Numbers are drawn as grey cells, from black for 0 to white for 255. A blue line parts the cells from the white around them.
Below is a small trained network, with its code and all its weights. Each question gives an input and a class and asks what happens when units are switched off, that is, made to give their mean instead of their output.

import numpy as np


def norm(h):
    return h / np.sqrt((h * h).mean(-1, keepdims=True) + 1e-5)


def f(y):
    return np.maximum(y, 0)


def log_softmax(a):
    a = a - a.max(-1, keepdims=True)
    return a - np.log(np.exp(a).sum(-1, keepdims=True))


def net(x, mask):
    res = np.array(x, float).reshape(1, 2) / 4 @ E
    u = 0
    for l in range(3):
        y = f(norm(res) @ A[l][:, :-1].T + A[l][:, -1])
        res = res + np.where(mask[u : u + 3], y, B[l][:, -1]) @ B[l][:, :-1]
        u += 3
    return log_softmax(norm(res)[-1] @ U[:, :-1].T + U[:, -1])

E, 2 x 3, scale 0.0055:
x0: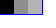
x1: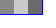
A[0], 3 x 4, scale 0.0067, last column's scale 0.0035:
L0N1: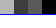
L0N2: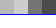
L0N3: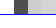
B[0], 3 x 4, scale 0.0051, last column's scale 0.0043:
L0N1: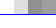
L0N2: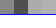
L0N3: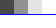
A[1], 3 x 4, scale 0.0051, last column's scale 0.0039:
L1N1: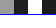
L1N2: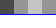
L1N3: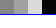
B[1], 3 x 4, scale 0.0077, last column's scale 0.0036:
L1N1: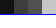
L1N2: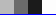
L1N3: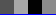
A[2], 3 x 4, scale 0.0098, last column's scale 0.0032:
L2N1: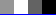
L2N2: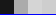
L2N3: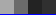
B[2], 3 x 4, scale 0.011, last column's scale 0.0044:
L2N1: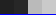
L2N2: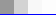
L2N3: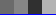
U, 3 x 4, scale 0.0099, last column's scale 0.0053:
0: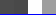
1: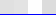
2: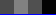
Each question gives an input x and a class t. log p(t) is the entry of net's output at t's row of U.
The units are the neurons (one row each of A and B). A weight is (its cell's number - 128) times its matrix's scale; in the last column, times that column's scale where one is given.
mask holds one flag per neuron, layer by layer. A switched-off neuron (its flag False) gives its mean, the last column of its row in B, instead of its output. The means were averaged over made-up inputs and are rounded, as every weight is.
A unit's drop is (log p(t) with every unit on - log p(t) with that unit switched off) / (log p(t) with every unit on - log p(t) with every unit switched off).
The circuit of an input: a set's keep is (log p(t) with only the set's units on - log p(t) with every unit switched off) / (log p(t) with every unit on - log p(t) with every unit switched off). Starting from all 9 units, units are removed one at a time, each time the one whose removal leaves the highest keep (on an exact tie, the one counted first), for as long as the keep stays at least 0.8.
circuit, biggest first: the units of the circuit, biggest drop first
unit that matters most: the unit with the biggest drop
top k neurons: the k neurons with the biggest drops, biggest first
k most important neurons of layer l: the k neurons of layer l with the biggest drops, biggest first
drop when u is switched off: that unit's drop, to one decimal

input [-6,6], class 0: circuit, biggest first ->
(L2N1 L1N2)
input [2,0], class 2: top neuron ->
(L2N2)
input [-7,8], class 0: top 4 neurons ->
(L2N1 L1N2 L2N2 L0N3)
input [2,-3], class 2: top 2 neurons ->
(L0N3 L1N2)
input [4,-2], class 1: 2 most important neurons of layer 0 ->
(L0N1 L0N2)
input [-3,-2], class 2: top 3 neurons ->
(L0N3 L1N3 L1N1)
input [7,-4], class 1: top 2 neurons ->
(L2N2 L2N1)
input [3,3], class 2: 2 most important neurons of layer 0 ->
(L0N3 L0N1)
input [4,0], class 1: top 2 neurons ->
(L0N1 L2N1)
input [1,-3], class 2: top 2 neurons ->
(L1N2 L2N2)
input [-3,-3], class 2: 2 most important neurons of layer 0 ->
(L0N3 L0N2)
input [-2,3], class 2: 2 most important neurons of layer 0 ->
(L0N2 L0N1)
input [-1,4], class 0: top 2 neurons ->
(L1N2 L0N3)
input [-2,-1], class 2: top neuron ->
(L0N3)
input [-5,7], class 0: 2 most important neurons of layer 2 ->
(L2N1 L2N2)
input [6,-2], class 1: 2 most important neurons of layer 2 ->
(L2N2 L2N1)
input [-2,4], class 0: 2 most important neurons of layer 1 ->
(L1N2 L1N1)
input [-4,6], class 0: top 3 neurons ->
(L2N1 L1N2 L2N2)
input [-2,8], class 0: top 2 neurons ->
(L2N1 L1N2)
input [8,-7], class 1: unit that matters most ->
L2N2
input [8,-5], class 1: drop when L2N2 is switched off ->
0.8
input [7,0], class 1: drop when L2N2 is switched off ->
0.4
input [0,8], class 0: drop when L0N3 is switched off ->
0.0
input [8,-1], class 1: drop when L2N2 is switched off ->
0.5
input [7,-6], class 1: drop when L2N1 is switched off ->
0.2
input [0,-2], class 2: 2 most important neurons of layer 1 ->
(L1N2 L1N3)
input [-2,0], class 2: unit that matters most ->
L0N3
